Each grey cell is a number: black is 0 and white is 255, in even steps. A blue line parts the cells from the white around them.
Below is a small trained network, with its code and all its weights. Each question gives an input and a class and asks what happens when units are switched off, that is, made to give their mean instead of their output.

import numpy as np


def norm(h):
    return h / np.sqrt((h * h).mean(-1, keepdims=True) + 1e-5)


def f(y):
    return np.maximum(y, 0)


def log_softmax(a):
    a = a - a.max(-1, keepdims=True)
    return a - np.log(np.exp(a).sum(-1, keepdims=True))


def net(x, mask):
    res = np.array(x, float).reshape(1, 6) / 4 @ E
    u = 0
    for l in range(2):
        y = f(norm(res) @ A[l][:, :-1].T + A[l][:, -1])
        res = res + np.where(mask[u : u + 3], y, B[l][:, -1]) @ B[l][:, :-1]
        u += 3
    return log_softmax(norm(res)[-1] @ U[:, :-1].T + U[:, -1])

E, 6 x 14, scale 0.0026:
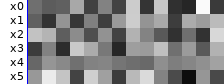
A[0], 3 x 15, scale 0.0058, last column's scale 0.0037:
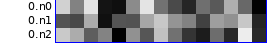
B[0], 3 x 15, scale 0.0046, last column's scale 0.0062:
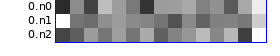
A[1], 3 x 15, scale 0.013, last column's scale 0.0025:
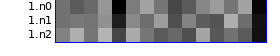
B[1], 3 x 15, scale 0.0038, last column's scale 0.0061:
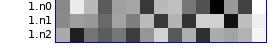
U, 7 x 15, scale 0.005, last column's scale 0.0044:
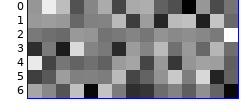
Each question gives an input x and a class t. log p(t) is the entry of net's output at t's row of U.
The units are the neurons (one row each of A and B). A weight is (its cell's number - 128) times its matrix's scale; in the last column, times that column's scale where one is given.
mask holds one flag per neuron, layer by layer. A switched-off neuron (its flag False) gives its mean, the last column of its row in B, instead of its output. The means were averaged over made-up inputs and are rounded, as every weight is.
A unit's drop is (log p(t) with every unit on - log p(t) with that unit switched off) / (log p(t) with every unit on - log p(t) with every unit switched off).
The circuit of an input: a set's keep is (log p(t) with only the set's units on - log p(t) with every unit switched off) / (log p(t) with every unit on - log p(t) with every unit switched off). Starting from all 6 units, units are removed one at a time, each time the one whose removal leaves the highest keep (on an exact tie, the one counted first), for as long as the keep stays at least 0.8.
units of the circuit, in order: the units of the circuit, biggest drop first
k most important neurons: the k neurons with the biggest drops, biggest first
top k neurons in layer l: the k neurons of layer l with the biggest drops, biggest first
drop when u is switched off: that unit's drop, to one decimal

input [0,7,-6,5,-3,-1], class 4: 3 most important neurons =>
(0.n1, 0.n0, 0.n2)
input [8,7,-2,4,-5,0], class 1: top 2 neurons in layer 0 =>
(0.n0, 0.n2)
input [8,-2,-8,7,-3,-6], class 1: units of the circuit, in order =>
(1.n1, 0.n2, 0.n0)
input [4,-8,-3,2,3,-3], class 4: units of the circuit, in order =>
(1.n2)
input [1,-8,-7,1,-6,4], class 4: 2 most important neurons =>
(1.n2, 0.n2)
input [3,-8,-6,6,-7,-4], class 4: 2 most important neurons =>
(1.n2, 0.n0)
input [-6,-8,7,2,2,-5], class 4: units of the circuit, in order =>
(1.n2, 0.n0)
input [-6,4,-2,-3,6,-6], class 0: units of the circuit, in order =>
(1.n0, 0.n2)
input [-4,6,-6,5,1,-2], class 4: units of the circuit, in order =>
(0.n1, 0.n0)
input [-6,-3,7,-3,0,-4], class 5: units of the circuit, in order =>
(0.n2, 1.n1)
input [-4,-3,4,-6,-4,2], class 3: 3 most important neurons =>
(0.n0, 1.n1, 1.n0)
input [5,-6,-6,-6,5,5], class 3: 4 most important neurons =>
(0.n0, 1.n0, 0.n2, 1.n2)
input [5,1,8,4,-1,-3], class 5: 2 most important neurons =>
(0.n2, 0.n0)
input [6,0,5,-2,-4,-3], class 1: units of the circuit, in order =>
(1.n1)
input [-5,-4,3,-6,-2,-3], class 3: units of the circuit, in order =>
(0.n0, 1.n1)
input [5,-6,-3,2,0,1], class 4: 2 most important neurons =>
(1.n2, 0.n0)
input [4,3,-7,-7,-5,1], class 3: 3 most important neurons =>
(0.n0, 0.n2, 1.n0)
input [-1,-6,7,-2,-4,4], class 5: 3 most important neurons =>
(0.n2, 0.n1, 1.n0)
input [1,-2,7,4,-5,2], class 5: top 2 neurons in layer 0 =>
(0.n2, 0.n0)
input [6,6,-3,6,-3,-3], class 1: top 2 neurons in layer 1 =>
(1.n1, 1.n2)
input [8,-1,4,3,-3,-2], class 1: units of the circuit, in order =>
(1.n1)
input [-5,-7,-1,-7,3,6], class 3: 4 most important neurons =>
(0.n0, 1.n0, 1.n2, 1.n1)
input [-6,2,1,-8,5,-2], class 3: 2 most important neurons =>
(0.n0, 1.n1)
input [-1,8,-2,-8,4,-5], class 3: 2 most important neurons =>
(0.n0, 1.n2)
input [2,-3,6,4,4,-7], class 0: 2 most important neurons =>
(1.n0, 0.n0)
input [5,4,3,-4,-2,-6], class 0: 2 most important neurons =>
(1.n0, 1.n2)
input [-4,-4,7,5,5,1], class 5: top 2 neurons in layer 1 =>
(1.n1, 1.n0)
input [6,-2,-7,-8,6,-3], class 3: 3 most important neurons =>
(0.n0, 0.n2, 0.n1)
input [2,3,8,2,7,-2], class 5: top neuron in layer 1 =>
(1.n2)
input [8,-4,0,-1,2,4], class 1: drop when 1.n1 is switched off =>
0.9
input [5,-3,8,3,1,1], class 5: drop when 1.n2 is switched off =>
0.0
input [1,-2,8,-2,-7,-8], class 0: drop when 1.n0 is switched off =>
1.1
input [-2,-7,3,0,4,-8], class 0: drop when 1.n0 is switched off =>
1.0
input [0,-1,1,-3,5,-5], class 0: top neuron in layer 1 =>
(1.n0)
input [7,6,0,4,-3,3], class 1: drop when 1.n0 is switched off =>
0.1
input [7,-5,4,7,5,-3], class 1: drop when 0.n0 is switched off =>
0.3
